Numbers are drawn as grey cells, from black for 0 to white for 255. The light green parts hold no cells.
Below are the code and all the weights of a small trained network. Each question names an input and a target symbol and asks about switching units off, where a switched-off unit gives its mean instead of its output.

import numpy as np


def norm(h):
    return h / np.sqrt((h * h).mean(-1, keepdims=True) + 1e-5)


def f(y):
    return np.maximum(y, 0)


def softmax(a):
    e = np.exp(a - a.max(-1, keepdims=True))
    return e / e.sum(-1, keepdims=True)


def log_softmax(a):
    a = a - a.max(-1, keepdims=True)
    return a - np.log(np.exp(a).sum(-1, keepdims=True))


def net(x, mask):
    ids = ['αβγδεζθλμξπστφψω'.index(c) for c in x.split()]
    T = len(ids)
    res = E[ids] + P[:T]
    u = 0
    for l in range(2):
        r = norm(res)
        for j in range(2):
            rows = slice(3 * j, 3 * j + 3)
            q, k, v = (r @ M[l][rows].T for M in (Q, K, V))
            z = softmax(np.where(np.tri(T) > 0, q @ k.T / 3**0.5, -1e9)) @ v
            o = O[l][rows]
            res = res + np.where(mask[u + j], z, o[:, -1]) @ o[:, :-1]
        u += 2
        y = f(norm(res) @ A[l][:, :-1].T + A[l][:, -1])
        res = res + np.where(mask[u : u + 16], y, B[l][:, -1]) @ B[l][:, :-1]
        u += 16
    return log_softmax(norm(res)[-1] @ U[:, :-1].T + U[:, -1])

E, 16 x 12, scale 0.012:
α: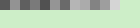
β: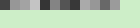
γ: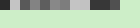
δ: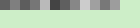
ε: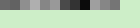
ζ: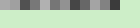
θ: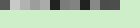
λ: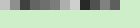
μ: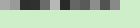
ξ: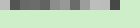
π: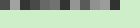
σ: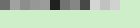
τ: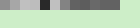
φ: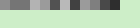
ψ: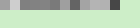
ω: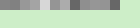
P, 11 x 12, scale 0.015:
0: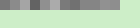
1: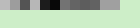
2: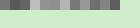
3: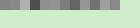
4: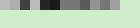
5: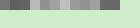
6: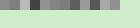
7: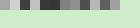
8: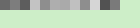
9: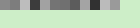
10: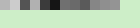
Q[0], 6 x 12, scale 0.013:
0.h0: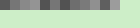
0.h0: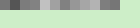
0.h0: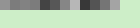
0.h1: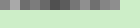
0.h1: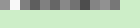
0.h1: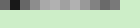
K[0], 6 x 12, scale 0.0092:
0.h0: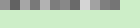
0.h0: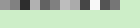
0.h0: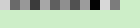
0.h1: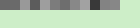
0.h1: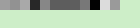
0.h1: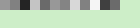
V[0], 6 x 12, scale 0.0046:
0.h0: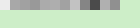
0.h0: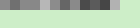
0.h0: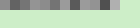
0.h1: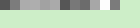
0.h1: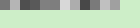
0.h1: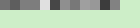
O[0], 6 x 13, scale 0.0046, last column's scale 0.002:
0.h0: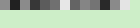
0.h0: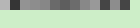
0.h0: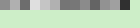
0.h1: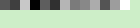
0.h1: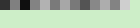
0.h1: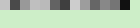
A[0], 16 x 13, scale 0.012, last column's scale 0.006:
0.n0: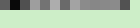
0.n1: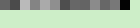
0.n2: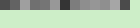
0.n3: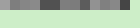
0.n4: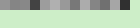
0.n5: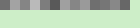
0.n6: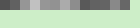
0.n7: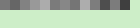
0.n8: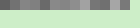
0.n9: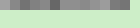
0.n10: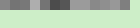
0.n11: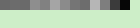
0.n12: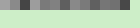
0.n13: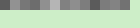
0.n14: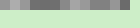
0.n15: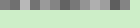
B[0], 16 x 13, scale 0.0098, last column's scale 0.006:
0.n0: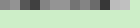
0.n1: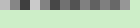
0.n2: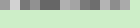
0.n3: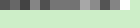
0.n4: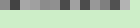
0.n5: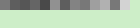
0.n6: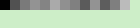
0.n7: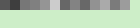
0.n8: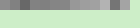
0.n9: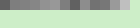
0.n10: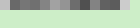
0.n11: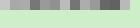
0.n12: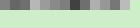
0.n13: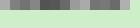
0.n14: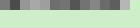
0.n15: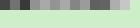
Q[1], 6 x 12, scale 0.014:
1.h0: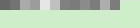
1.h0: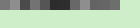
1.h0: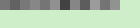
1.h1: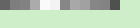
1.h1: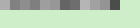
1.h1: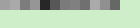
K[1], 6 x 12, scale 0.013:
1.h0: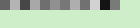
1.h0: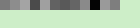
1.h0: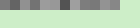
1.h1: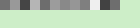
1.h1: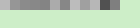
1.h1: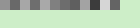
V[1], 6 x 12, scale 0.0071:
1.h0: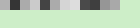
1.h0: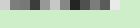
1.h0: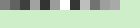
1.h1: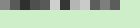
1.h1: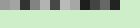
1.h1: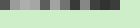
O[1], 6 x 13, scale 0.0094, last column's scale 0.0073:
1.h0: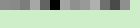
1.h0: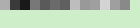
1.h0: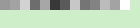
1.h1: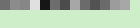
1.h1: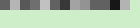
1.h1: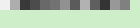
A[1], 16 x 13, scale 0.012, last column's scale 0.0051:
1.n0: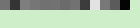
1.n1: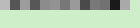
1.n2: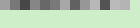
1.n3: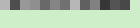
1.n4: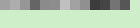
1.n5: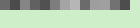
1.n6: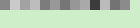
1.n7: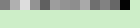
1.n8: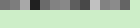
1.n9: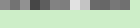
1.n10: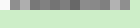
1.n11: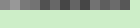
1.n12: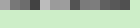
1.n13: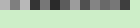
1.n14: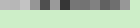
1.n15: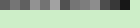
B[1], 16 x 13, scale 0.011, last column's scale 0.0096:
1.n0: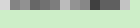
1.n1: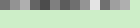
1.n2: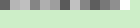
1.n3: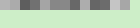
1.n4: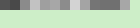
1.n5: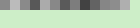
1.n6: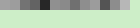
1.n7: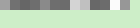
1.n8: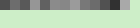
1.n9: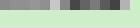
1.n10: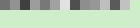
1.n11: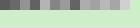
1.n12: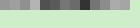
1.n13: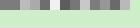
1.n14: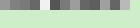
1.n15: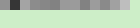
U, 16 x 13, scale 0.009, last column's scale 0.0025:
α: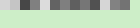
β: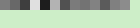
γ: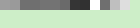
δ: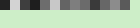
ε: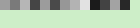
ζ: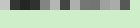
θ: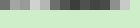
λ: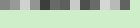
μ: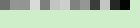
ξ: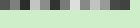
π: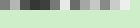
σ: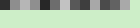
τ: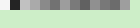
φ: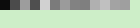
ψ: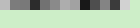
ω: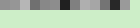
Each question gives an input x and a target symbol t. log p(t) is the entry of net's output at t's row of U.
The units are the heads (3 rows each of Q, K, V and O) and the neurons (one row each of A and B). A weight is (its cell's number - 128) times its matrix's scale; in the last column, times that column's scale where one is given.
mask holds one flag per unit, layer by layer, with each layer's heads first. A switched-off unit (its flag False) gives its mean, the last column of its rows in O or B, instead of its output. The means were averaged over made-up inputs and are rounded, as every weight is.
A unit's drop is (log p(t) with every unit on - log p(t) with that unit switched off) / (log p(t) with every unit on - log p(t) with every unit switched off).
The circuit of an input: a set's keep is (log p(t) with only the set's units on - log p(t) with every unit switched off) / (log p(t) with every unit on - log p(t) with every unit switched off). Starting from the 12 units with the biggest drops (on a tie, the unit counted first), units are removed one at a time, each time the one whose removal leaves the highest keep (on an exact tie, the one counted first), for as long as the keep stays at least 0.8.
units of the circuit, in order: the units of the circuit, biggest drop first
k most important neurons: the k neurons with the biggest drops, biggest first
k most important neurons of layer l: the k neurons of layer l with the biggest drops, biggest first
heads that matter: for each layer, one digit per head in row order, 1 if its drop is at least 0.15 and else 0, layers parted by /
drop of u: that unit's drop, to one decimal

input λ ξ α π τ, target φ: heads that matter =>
00 / 10
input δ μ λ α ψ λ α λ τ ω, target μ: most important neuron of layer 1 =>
1.n10
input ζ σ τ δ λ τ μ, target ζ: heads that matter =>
00 / 11
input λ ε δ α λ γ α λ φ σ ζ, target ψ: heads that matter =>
00 / 01
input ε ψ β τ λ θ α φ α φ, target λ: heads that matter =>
00 / 01
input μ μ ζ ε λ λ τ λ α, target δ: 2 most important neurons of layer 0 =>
0.n0, 0.n6
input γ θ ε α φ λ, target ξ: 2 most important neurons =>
0.n12, 0.n6
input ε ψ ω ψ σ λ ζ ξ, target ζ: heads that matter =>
00 / 10
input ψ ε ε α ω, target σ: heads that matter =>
00 / 10
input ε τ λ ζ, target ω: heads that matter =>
00 / 11
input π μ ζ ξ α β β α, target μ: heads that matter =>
01 / 11
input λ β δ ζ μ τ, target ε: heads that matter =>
00 / 00
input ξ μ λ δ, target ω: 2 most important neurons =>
0.n6, 0.n4
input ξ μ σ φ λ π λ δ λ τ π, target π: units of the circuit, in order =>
1.h1
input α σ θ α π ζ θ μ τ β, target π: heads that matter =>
00 / 00
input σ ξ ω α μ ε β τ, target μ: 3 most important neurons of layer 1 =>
1.n10, 1.n8, 1.n13
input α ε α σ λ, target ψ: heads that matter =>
00 / 01
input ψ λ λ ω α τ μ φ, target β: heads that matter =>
00 / 10
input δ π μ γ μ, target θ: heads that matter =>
00 / 10
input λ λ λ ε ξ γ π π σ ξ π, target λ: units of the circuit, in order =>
1.h1
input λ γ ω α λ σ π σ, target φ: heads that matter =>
00 / 11
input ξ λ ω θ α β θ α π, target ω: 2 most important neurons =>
0.n11, 0.n3
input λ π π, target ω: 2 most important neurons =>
0.n11, 1.n1
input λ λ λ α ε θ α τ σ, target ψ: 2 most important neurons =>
1.n0, 0.n10
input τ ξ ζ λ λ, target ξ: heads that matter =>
01 / 01
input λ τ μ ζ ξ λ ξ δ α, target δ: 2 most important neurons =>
0.n0, 1.n9
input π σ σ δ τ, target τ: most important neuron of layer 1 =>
1.n0
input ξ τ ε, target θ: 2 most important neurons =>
0.n6, 0.n1
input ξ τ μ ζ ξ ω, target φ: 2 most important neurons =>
0.n6, 0.n3
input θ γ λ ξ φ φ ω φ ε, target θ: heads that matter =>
00 / 01
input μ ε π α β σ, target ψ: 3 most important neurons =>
1.n0, 0.n10, 0.n6
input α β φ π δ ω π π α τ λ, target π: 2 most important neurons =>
0.n3, 1.n10
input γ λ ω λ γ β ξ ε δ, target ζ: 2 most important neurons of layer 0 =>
0.n7, 0.n10
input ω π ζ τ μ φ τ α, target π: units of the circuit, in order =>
1.h1
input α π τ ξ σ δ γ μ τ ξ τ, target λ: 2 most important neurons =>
0.n15, 0.n3
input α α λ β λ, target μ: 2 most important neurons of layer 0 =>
0.n2, 0.n15
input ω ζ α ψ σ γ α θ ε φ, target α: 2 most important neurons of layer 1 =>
1.n12, 1.n2
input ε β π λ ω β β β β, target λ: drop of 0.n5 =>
0.2
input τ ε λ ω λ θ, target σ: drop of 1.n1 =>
0.1
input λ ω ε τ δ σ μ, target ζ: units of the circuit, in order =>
1.h0
